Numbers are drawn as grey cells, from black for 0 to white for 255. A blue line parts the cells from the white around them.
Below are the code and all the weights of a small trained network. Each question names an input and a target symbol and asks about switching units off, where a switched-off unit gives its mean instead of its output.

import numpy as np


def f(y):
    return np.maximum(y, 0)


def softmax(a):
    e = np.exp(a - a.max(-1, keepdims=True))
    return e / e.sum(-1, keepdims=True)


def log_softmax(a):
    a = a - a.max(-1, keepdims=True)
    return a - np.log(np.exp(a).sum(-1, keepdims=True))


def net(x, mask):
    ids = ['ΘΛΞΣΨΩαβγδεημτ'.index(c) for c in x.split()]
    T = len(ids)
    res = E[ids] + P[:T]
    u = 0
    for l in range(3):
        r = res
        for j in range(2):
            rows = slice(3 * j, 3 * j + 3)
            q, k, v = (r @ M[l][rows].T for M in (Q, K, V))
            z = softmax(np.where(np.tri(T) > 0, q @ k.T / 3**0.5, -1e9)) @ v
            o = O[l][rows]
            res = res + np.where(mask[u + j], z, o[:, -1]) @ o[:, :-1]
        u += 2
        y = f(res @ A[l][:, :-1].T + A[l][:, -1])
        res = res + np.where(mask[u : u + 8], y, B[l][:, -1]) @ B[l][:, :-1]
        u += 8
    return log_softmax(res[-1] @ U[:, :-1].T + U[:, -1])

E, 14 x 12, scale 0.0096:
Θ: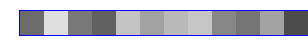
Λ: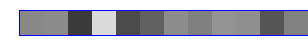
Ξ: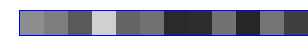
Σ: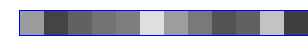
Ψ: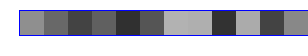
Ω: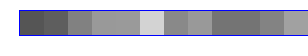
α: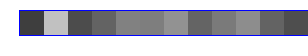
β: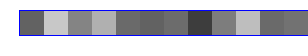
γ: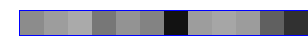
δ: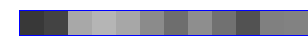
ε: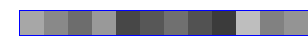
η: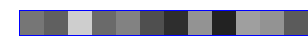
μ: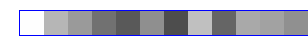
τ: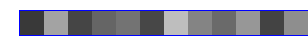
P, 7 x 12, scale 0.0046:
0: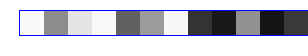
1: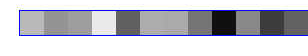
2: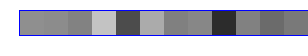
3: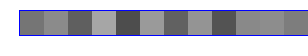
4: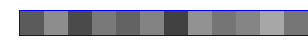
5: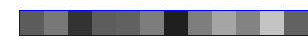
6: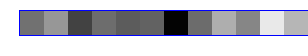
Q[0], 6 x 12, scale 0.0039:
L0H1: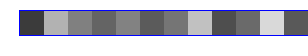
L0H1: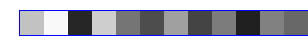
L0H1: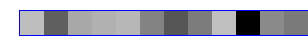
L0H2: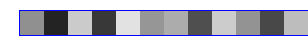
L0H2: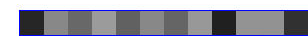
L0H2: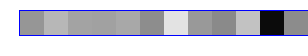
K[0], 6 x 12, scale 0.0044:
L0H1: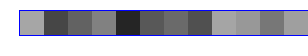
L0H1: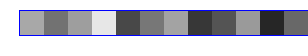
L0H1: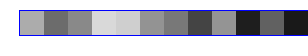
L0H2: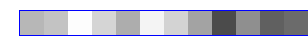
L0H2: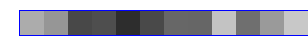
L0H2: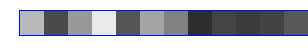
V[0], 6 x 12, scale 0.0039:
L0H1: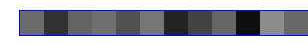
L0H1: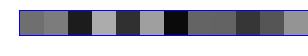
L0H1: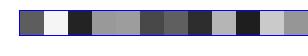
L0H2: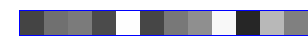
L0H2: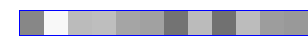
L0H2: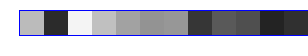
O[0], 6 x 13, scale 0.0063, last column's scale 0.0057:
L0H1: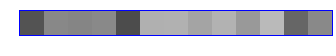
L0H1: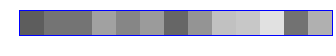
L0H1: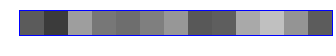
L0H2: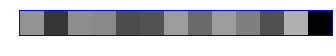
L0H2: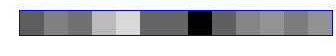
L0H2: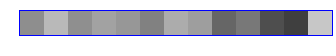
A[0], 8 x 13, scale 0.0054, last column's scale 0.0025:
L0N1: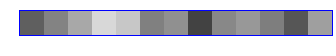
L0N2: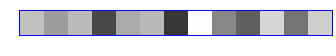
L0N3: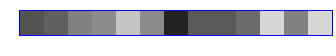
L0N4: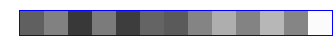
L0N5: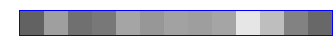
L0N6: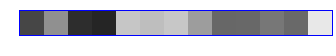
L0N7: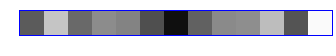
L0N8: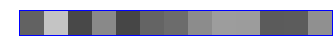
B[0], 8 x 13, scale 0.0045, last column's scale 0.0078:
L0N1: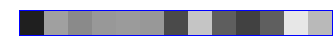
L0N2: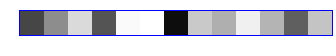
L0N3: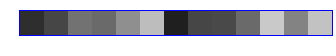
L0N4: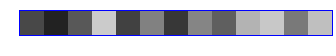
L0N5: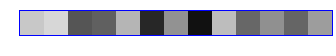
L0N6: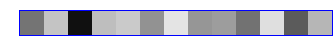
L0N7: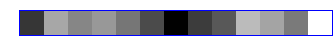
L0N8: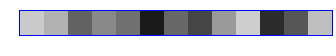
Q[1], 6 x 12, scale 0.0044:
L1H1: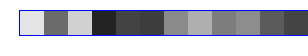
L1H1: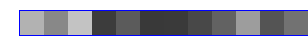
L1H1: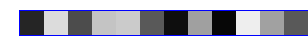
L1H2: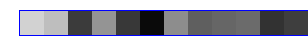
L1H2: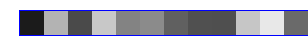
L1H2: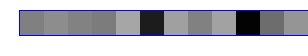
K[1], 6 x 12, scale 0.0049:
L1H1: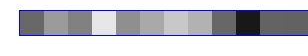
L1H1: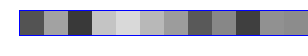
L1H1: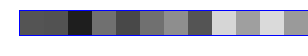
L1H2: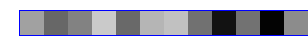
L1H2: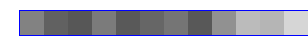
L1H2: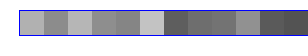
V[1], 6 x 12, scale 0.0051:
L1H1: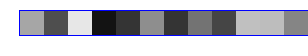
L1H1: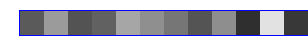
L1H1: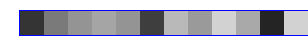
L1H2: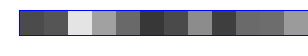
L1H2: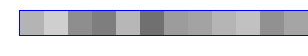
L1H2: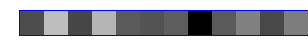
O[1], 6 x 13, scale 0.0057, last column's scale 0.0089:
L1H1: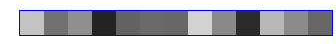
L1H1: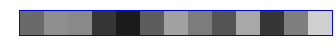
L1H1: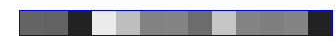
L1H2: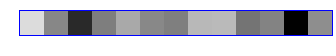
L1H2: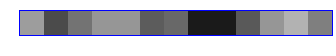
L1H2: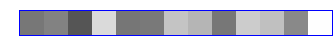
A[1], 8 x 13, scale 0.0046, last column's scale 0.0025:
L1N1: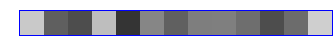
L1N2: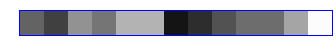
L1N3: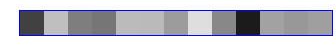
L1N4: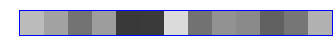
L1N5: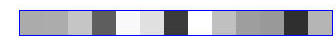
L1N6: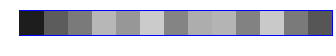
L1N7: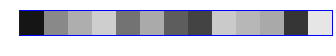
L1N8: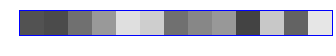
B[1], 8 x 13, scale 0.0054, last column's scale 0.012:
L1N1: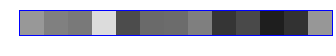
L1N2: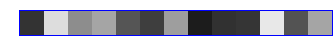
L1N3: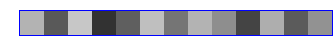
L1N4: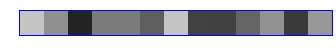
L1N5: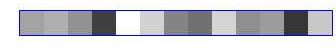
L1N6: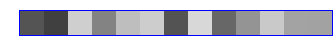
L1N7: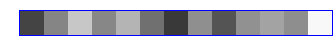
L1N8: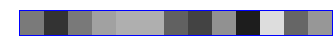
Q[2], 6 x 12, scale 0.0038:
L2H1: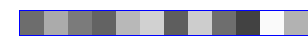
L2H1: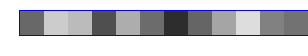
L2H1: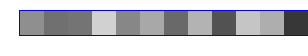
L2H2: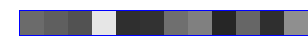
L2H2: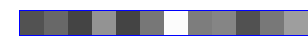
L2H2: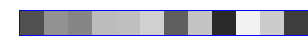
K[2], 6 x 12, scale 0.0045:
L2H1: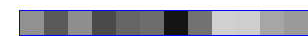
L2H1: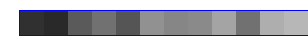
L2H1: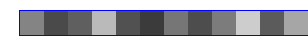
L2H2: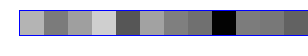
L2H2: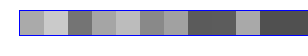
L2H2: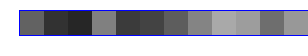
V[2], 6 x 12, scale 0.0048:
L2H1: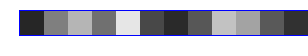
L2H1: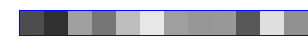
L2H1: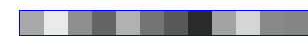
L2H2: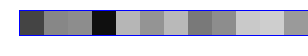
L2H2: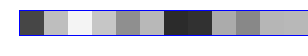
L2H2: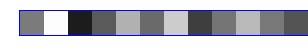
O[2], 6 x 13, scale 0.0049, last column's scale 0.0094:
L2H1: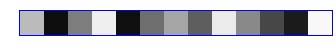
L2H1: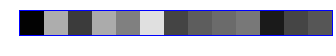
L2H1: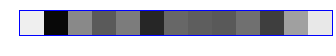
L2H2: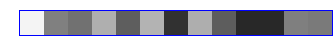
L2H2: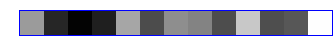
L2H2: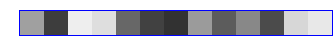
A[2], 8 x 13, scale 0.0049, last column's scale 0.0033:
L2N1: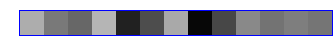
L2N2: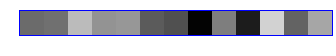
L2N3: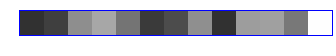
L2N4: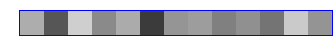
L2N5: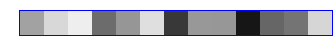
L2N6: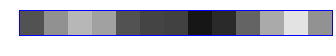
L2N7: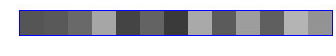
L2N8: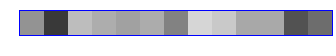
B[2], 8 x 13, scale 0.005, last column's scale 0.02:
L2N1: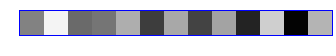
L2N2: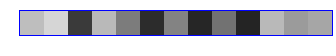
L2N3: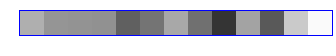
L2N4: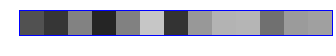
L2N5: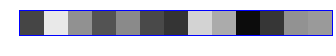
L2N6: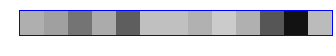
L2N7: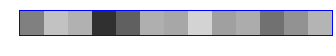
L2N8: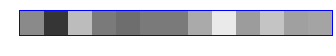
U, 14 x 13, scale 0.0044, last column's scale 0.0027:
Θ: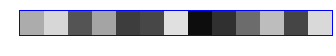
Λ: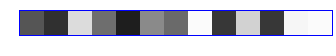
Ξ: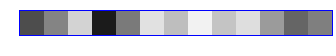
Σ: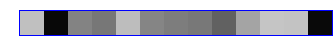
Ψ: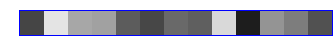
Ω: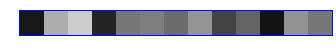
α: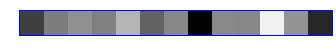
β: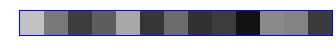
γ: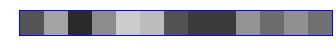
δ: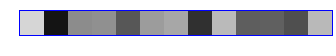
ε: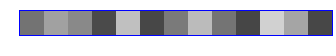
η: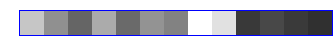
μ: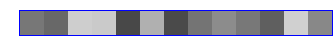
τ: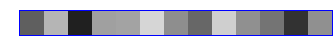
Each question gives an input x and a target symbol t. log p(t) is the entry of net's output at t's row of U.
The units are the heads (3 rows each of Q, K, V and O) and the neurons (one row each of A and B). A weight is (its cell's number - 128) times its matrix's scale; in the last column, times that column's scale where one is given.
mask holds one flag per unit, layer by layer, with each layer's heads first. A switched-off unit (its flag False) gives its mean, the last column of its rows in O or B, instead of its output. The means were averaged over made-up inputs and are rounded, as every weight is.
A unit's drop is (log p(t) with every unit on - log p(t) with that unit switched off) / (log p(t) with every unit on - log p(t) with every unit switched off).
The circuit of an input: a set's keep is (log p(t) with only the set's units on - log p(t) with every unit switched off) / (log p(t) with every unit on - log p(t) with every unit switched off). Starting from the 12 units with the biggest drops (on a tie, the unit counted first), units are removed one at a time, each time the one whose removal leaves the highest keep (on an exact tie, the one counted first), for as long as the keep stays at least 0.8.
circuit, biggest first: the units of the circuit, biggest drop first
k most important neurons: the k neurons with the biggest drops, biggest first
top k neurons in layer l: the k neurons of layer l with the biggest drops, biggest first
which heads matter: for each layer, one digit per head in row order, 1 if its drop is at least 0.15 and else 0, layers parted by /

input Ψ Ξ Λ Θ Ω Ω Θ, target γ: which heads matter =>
00 / 01 / 11
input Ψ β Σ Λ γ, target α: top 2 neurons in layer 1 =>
(L1N5; L1N2)
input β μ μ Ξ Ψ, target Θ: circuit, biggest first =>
(L2N1; L0N2; L1N7; L1N5)
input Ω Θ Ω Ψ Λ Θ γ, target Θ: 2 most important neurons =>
(L1N2; L0N6)
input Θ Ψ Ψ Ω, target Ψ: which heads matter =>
00 / 00 / 01
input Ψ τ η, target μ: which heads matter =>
00 / 10 / 01
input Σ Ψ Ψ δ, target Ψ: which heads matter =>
00 / 00 / 01
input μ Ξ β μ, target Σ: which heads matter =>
01 / 00 / 11
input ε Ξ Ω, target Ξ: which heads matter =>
10 / 00 / 01
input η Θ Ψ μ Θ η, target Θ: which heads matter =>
00 / 00 / 10
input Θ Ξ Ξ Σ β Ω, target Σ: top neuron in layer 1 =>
(L1N8)
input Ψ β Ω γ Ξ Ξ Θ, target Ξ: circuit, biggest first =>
(L0N2; L1N5)
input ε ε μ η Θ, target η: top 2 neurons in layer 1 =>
(L1N5; L1N3)
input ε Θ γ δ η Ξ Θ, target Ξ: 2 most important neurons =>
(L0N2; L0N7)
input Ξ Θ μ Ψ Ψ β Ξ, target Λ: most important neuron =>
(L0N4)
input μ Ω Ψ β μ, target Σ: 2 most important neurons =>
(L0N2; L1N5)
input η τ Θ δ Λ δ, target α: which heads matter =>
00 / 10 / 01
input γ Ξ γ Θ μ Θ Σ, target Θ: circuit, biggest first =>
(L1N2; L1H2; L2N2; L2N4)
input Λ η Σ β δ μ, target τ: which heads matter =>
00 / 00 / 11
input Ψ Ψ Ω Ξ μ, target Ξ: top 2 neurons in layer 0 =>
(L0N2; L0N3)
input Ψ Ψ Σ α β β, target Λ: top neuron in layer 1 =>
(L1N2)
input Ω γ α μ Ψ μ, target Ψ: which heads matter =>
00 / 00 / 01
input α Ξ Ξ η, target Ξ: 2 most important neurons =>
(L1N5; L0N2)
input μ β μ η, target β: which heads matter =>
00 / 10 / 00
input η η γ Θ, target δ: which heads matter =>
01 / 01 / 10
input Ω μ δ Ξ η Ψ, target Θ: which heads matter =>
00 / 00 / 00
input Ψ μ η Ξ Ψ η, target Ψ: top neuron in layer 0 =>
(L0N2)
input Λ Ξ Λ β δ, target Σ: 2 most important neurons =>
(L1N8; L1N6)
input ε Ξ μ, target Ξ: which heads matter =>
00 / 00 / 00
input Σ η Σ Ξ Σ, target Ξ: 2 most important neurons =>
(L0N7; L1N5)
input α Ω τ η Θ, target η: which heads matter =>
00 / 10 / 11
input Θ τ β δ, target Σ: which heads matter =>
00 / 11 / 00
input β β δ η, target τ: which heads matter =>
00 / 01 / 11
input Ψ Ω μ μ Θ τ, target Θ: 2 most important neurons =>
(L2N1; L0N2)
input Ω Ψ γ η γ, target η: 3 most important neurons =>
(L1N5; L0N2; L2N5)
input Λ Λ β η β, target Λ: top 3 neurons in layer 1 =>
(L1N2; L1N8; L1N4)
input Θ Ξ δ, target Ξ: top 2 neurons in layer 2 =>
(L2N8; L2N2)
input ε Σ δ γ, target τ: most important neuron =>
(L1N5)
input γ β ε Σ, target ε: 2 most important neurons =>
(L0N2; L2N5)
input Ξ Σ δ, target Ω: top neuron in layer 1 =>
(L1N3)
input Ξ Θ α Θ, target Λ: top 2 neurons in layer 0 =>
(L0N6; L0N2)
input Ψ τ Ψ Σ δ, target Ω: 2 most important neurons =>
(L2N5; L0N6)
